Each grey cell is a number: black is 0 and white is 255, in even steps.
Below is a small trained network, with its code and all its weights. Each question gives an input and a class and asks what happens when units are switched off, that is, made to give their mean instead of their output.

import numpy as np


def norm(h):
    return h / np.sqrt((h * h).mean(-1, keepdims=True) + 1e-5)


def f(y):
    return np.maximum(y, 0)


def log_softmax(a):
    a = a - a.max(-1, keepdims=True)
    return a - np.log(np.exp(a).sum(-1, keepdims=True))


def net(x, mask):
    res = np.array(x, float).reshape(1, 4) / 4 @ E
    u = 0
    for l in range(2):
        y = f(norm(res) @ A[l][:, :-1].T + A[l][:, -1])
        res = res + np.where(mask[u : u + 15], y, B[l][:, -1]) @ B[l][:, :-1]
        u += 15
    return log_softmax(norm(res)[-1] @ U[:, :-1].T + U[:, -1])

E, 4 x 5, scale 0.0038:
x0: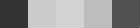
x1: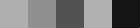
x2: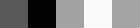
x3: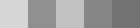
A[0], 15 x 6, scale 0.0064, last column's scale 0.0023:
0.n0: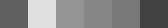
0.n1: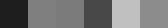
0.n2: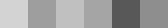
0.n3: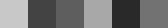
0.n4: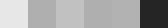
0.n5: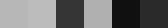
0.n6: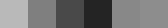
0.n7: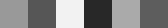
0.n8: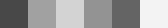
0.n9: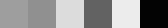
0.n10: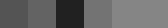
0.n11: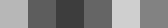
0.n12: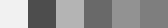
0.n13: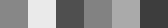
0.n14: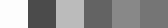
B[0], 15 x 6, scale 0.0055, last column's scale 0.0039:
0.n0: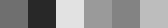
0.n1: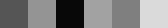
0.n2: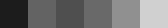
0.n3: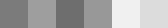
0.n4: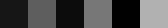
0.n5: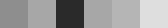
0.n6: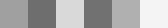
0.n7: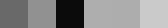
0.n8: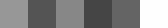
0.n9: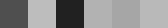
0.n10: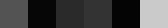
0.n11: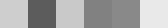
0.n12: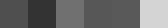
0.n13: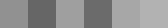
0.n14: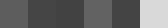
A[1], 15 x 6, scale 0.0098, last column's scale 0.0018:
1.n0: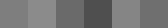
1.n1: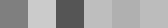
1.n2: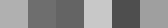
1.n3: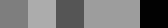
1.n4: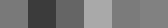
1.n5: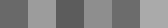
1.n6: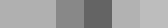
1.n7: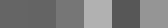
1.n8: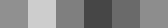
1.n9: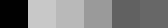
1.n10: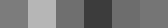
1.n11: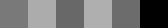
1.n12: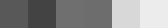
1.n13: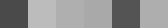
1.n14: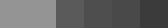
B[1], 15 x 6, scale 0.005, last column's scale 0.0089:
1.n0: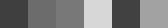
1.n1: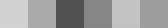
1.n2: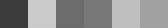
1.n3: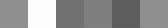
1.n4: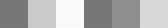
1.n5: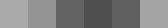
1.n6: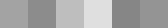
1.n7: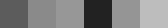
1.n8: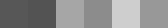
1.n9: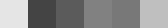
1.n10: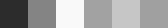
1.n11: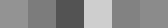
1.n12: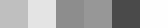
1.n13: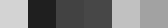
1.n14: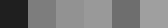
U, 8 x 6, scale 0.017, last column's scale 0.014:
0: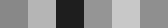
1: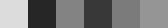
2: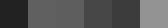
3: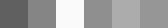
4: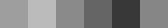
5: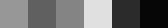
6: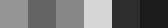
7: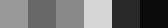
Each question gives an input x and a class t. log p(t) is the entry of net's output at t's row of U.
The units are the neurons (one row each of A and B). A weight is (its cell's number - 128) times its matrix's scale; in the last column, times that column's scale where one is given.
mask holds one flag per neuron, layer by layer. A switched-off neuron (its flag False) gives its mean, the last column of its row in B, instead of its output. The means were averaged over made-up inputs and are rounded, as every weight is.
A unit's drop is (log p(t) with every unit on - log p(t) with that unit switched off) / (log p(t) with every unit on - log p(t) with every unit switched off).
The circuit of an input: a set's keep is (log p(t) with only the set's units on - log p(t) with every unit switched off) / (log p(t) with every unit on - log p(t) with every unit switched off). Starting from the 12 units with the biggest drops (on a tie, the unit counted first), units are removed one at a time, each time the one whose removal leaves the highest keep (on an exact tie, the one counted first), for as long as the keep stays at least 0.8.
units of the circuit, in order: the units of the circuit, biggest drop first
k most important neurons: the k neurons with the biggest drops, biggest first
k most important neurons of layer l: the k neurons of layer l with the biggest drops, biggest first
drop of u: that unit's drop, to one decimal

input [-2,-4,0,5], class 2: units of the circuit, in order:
0.n4
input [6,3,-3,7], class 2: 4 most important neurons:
0.n4; 0.n8; 0.n6; 1.n14
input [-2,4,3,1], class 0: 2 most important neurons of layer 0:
0.n3; 0.n5
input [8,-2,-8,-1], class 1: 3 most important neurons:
0.n0; 1.n9; 1.n13
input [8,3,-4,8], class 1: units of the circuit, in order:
1.n13; 1.n9
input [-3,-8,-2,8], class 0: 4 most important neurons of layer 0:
0.n7; 0.n9; 0.n10; 0.n8
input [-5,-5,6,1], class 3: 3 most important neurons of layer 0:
0.n11; 0.n5; 0.n3
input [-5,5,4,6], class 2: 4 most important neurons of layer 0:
0.n14; 0.n12; 0.n4; 0.n2
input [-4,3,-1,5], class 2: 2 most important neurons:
0.n14; 0.n4
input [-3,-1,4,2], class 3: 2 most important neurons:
1.n4; 1.n9
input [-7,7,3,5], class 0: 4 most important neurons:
0.n3; 0.n5; 1.n2; 0.n8
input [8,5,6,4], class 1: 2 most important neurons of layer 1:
1.n13; 1.n9
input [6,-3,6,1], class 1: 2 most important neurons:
1.n9; 1.n13
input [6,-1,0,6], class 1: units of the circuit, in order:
1.n13
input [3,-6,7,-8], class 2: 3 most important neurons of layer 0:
0.n1; 0.n6; 0.n11
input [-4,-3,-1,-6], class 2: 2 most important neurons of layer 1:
1.n9; 1.n13
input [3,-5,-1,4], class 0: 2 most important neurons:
0.n9; 0.n7
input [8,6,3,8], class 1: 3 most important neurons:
1.n13; 1.n9; 0.n10
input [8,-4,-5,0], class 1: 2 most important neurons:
1.n9; 0.n0
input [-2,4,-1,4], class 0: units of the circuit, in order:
0.n3
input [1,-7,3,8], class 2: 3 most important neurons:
0.n4; 0.n12; 0.n14
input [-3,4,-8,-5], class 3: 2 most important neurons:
0.n6; 1.n10
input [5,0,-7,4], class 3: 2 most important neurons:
1.n10; 0.n8
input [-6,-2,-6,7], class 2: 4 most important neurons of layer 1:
1.n14; 1.n9; 1.n0; 1.n13
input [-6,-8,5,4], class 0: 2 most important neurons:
0.n7; 0.n9
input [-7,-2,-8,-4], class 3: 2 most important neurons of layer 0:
0.n6; 0.n8
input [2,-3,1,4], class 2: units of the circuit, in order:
0.n4
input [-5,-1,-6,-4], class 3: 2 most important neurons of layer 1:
1.n10; 1.n9
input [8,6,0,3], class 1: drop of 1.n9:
0.1
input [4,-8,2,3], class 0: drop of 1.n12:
0.0
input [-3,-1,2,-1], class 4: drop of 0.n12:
-0.1
